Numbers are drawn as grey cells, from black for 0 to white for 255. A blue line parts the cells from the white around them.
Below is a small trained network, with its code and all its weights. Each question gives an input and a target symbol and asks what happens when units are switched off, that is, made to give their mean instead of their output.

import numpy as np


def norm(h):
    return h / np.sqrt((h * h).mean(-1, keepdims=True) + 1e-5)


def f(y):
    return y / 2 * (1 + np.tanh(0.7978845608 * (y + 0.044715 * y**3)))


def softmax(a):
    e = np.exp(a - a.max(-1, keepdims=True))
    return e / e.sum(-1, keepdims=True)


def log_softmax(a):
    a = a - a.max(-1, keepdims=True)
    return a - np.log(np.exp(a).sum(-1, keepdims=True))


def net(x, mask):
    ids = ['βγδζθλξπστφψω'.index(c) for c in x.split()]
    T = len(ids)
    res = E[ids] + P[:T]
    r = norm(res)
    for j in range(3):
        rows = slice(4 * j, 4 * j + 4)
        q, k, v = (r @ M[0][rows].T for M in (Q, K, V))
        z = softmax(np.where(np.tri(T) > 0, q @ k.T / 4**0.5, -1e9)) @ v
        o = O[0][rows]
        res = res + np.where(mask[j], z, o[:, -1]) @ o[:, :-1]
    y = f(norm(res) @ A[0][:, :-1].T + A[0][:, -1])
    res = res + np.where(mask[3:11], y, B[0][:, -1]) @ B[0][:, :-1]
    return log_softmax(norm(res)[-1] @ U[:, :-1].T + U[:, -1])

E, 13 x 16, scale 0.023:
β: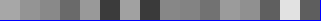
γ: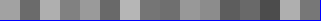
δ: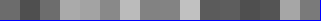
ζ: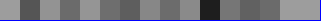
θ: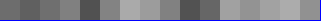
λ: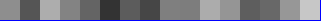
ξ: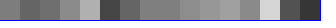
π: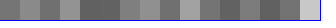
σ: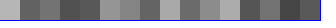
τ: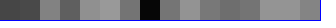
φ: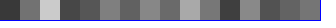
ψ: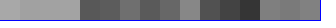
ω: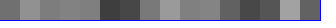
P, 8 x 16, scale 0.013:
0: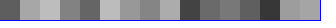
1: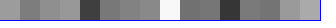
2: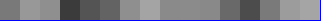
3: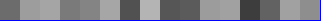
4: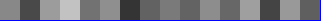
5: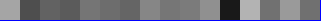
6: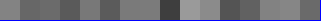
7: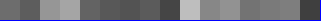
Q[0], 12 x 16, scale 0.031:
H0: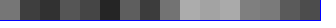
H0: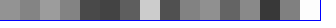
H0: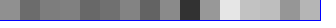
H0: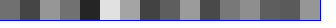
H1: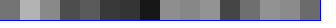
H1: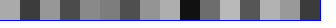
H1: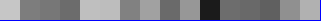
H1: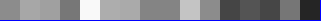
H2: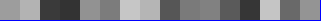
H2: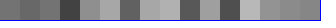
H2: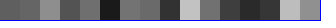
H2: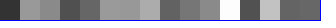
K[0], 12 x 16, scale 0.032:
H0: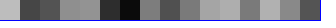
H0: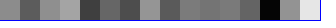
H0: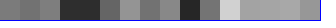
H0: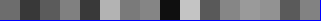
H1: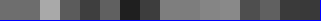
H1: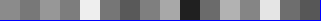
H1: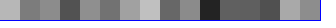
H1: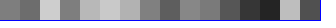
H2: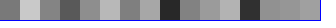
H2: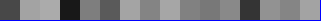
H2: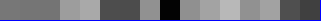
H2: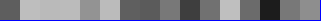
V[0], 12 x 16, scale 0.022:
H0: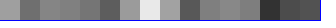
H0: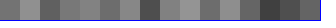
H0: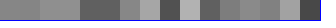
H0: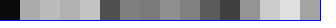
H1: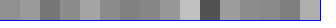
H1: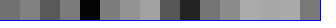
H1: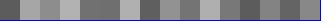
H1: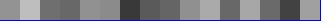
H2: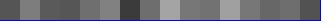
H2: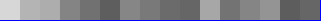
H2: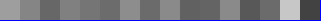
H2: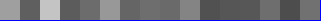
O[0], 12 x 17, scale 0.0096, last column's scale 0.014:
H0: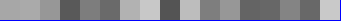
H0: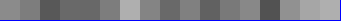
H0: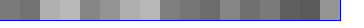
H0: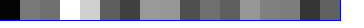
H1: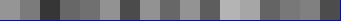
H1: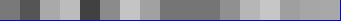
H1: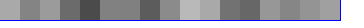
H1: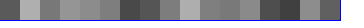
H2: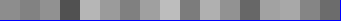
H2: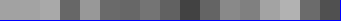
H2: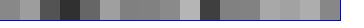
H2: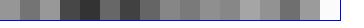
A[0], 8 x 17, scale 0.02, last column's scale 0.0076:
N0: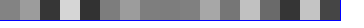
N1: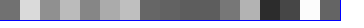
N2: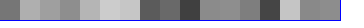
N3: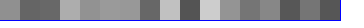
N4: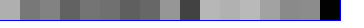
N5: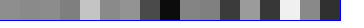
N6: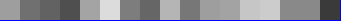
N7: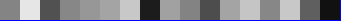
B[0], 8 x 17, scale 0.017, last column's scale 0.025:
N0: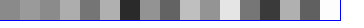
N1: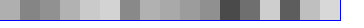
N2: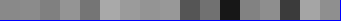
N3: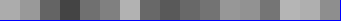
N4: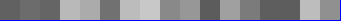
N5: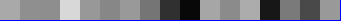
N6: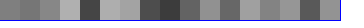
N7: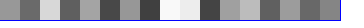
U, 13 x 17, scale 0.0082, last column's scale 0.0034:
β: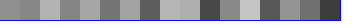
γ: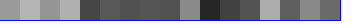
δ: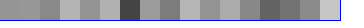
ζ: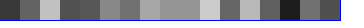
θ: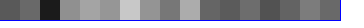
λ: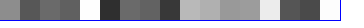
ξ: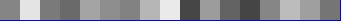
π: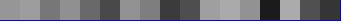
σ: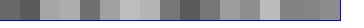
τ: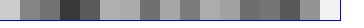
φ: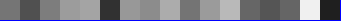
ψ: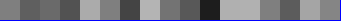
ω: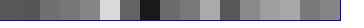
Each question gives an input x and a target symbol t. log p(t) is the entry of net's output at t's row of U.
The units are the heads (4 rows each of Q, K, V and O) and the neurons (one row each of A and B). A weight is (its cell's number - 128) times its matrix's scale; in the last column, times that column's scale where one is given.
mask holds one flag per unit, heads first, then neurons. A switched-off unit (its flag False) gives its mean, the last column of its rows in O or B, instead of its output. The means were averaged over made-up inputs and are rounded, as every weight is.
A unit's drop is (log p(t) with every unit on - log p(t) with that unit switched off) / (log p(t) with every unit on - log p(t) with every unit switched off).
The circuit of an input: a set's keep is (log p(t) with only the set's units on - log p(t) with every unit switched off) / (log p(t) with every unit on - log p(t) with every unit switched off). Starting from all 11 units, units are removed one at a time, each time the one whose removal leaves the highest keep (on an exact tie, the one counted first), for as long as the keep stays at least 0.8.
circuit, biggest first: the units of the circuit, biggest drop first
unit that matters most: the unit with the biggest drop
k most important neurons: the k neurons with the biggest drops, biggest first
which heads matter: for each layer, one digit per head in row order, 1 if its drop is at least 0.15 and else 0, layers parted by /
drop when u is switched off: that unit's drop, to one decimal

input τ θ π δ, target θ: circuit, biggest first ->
(H1; H2; N0)
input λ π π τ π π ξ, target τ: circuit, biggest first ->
(H2; N3; N0)
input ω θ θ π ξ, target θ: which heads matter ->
011
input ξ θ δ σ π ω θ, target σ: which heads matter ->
101
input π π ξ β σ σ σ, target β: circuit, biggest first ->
(H2; N7)
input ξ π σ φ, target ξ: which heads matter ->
001
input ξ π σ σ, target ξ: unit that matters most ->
H1
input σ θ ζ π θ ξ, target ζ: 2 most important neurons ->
(N0; N1)
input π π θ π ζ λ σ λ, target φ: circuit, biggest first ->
(N4; N0; H2)
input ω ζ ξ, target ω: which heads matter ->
001
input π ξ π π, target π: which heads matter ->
101
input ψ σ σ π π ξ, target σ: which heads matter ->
001
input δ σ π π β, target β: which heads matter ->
001
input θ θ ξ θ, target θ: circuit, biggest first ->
(H2; N0; H1)
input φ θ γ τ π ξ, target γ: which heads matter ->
001
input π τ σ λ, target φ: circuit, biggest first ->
(N4; H0; N0)
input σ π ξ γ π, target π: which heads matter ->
011
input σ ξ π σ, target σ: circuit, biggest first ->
(H2; N6; N4; N0)
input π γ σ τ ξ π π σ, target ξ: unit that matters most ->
H2
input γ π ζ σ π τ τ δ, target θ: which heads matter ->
111
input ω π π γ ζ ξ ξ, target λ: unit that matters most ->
N0
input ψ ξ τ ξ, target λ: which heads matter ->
110
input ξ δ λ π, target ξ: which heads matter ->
001
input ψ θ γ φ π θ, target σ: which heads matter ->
010
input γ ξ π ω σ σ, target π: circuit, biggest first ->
(N1; H2)
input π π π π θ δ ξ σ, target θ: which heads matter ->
011
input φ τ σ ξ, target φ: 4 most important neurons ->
(N4; N0; N3; N1)
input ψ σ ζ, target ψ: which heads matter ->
010
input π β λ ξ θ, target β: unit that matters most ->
H2
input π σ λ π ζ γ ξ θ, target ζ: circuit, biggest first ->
(H2; N0; H0; N1)
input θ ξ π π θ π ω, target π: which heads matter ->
000
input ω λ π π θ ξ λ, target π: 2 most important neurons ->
(N5; N1)
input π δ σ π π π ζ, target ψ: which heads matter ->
011
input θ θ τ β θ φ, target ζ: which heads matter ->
001
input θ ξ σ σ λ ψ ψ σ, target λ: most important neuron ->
(N0)
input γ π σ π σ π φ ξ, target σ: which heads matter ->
101
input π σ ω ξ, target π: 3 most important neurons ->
(N1; N3; N0)
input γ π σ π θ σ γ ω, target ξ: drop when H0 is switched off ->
0.1
